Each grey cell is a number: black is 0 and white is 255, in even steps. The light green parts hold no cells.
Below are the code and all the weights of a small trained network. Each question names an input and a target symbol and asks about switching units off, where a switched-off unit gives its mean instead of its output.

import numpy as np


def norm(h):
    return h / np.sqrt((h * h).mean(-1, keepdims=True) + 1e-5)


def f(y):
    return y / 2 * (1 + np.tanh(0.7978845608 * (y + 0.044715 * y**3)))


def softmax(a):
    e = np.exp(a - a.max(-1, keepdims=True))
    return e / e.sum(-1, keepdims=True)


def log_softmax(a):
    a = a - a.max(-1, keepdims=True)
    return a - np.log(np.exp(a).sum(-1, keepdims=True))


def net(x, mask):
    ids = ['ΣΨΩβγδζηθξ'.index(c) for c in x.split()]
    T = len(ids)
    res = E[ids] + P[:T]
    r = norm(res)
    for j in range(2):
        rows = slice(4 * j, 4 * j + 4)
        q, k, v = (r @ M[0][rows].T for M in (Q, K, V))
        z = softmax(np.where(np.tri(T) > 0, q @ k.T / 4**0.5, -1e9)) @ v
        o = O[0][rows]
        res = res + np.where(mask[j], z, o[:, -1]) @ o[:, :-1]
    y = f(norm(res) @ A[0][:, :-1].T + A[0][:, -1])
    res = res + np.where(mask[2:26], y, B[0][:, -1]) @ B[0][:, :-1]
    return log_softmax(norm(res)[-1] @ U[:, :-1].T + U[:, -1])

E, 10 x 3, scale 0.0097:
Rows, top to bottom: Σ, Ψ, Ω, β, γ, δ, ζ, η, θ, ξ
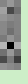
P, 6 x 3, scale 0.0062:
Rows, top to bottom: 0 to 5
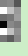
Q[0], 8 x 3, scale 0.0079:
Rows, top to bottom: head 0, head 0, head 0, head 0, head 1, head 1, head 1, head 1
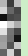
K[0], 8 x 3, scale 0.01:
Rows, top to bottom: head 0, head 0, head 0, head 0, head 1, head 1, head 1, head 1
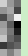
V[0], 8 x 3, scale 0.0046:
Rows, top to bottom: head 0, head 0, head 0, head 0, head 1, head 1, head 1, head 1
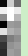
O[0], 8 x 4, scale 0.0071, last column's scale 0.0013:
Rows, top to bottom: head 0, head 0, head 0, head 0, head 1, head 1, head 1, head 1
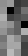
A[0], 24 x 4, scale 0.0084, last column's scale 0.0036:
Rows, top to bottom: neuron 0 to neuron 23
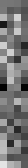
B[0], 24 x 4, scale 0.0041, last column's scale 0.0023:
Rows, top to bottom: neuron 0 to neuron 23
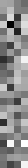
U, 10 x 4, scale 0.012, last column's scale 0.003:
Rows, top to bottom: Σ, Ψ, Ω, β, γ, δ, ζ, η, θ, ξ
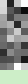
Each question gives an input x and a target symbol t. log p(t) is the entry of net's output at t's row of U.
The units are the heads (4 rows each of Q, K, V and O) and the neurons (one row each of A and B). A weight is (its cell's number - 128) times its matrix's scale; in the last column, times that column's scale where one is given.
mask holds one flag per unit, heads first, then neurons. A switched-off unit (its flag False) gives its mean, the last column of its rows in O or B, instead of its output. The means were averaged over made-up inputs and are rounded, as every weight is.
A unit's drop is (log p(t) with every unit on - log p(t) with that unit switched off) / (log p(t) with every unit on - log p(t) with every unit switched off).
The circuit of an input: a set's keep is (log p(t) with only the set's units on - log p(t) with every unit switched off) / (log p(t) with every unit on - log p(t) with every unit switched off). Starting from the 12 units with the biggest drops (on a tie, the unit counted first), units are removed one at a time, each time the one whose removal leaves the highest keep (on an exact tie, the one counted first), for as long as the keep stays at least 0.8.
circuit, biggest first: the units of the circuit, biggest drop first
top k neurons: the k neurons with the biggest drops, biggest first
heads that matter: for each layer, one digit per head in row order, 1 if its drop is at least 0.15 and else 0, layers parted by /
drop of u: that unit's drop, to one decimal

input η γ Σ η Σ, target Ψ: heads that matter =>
00
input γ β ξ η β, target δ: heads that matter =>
10
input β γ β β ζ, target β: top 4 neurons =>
(neuron 2; neuron 4; neuron 20; neuron 14)
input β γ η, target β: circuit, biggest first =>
(head 0)
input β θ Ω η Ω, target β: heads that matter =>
10
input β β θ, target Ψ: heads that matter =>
00
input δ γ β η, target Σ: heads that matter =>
00
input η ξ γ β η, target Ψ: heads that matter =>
10
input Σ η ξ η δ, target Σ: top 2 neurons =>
(neuron 6; neuron 8)
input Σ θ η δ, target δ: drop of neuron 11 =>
0.1
